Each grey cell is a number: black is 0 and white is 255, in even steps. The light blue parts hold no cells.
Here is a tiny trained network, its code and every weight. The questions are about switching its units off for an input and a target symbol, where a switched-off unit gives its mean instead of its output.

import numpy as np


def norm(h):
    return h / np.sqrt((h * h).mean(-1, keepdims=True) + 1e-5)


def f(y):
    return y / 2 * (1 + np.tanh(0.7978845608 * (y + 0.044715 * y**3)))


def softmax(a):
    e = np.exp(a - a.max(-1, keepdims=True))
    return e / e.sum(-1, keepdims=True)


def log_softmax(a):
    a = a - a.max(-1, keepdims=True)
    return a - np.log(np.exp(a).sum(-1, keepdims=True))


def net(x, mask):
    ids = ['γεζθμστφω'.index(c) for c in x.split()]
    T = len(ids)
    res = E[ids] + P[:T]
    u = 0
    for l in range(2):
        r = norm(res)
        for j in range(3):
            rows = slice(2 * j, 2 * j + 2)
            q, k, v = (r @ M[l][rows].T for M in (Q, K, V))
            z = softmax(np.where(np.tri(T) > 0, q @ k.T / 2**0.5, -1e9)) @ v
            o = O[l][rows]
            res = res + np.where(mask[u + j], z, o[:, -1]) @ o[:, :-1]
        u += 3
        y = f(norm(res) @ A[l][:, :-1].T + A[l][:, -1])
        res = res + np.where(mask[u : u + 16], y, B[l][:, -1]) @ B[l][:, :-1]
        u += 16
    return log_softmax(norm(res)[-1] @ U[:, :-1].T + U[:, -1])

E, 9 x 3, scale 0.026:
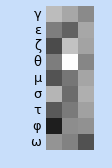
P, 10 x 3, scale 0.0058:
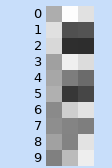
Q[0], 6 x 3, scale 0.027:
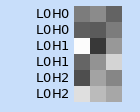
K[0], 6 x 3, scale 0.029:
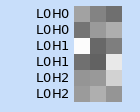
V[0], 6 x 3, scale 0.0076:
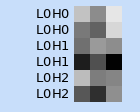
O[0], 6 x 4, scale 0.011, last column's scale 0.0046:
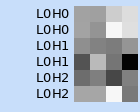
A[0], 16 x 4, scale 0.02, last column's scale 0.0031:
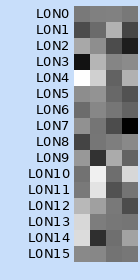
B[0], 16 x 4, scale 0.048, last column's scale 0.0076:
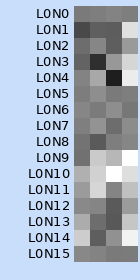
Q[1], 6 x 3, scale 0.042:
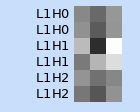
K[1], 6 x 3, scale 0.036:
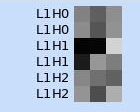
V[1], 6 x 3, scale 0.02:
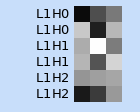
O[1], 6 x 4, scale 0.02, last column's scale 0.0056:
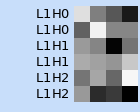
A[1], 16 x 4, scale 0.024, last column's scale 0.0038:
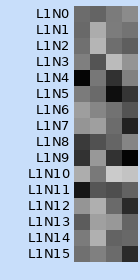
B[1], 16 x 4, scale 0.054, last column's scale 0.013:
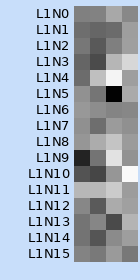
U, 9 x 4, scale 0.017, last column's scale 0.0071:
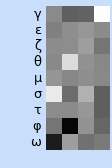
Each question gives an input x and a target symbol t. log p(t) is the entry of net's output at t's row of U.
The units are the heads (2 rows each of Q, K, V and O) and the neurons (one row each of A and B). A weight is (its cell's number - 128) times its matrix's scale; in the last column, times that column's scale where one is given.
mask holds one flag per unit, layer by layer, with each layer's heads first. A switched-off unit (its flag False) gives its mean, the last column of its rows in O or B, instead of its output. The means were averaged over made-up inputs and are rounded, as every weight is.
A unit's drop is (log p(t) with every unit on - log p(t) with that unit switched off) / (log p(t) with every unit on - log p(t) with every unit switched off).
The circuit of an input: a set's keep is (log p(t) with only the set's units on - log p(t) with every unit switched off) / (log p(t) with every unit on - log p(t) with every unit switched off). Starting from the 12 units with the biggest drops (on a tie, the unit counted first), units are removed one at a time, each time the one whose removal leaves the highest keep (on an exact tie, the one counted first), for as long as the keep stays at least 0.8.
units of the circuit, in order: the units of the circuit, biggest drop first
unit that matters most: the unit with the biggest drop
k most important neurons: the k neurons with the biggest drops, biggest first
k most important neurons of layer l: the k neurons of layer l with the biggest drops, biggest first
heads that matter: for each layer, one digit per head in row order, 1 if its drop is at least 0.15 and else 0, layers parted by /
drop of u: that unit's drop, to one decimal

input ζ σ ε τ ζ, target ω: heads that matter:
110 / 100
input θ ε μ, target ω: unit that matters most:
L0N14
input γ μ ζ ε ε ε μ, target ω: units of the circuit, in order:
(L0N14 L1H1)
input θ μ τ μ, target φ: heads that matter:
010 / 110
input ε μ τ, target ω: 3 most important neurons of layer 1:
(L1N3 L1N10 L1N13)
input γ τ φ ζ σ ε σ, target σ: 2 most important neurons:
(L0N14 L0N13)
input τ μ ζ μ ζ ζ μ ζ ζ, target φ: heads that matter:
000 / 001
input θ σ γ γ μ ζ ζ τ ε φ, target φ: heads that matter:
000 / 110
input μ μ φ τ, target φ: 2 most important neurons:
(L0N4 L0N11)
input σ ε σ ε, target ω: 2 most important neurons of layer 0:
(L0N10 L0N3)
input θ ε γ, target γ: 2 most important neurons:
(L0N4 L0N14)
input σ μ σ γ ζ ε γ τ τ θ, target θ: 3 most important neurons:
(L0N10 L0N4 L0N11)
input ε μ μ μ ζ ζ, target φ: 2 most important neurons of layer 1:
(L1N10 L1N4)
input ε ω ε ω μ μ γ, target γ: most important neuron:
(L0N14)
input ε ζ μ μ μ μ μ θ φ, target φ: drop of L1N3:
0.0
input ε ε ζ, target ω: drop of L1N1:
0.1
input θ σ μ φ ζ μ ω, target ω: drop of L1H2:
-0.1
